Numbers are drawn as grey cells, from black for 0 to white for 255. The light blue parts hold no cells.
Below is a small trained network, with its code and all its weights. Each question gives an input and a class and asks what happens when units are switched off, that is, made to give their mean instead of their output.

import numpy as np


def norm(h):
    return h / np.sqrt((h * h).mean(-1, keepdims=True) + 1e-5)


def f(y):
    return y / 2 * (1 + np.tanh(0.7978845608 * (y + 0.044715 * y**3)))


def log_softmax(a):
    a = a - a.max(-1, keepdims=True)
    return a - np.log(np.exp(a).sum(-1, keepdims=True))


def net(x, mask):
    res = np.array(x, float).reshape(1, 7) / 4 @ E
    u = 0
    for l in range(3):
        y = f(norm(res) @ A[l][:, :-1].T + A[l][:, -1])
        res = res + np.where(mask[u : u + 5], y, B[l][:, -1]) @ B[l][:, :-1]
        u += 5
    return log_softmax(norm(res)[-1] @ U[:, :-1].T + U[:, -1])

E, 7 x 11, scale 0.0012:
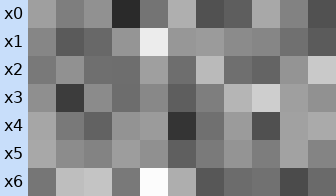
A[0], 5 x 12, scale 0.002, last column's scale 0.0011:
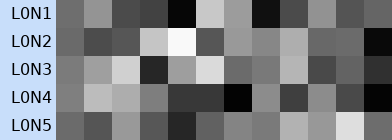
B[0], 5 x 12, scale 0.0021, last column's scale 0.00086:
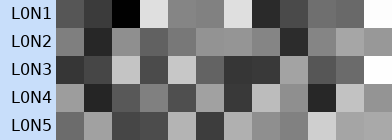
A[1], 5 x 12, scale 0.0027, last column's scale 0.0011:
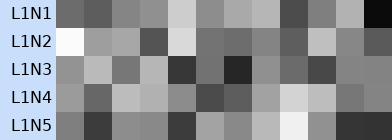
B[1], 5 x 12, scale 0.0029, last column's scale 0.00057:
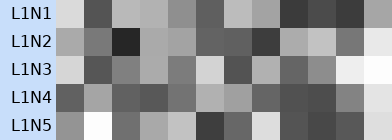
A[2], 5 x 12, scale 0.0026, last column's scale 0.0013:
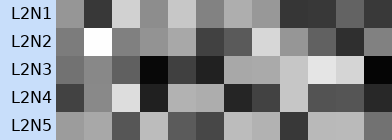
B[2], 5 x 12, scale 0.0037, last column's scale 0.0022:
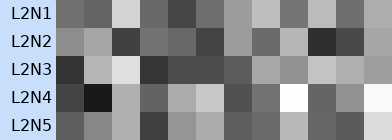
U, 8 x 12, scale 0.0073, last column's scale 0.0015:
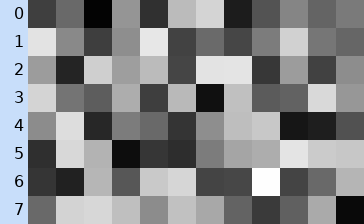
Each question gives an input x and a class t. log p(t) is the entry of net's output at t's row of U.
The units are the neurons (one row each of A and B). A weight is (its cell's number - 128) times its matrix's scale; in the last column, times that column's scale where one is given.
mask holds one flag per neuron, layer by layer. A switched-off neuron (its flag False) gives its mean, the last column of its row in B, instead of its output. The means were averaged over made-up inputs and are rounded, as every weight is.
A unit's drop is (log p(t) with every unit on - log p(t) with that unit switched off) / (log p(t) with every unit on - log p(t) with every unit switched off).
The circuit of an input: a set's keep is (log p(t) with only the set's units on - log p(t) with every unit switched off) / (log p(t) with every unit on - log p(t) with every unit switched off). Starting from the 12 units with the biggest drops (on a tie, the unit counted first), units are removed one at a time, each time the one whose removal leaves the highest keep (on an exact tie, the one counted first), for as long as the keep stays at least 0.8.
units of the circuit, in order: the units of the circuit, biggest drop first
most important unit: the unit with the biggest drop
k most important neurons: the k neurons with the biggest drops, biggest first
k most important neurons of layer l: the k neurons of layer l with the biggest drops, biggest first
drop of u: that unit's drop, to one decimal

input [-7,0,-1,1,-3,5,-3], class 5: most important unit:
L2N4
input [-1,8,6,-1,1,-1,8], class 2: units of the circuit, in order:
(L1N1; L2N1)
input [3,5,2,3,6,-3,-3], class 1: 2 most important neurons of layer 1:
(L1N2; L1N1)
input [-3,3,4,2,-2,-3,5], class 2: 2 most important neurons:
(L1N1; L0N2)
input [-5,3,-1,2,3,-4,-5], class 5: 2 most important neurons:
(L2N3; L0N1)
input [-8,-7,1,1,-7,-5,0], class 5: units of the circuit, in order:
(L0N5; L2N3)
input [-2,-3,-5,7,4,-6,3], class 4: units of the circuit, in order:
(L1N5; L2N2)
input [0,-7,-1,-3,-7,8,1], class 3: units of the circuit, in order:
(L1N3; L0N4)
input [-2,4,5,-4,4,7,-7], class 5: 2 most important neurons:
(L2N3; L2N5)
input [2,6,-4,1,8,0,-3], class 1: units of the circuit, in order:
(L1N2; L2N4)
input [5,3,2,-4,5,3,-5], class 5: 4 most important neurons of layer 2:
(L2N3; L2N4; L2N5; L2N2)
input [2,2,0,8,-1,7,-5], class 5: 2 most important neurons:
(L2N3; L0N5)
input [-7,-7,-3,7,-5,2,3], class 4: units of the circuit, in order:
(L1N5; L2N2)
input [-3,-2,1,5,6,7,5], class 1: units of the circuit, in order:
(L1N2)
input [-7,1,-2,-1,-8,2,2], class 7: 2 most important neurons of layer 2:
(L2N5; L2N1)
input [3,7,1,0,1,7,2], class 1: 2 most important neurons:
(L1N2; L0N1)
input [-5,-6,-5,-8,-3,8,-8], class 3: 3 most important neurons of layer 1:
(L1N3; L1N4; L1N2)
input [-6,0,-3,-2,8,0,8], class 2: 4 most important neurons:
(L1N1; L2N1; L0N2; L1N5)
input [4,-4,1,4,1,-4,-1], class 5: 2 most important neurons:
(L0N5; L2N3)
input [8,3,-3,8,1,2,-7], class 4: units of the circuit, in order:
(L1N5)
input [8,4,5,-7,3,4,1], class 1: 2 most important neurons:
(L1N2; L2N5)
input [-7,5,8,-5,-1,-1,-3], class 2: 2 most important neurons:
(L1N1; L2N1)
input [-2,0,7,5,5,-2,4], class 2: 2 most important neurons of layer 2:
(L2N1; L2N4)
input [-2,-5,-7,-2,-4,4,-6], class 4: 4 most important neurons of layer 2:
(L2N4; L2N5; L2N1; L2N2)
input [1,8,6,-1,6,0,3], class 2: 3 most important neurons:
(L1N1; L0N2; L2N1)
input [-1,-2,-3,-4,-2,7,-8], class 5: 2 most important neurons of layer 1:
(L1N1; L1N2)
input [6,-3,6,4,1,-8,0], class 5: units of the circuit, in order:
(L2N3)
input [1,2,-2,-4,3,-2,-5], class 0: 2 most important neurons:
(L0N1; L2N4)
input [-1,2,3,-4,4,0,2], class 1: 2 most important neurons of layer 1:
(L1N2; L1N4)
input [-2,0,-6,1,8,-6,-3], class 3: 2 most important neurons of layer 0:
(L0N4; L0N3)
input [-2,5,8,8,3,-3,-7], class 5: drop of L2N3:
0.6
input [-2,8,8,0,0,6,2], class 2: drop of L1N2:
-0.1
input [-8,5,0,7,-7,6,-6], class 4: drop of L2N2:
0.4
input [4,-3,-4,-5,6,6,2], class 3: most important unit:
L0N4
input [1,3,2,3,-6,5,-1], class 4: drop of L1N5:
1.2
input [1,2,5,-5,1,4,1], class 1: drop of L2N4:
0.2
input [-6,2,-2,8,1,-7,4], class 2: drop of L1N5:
0.0
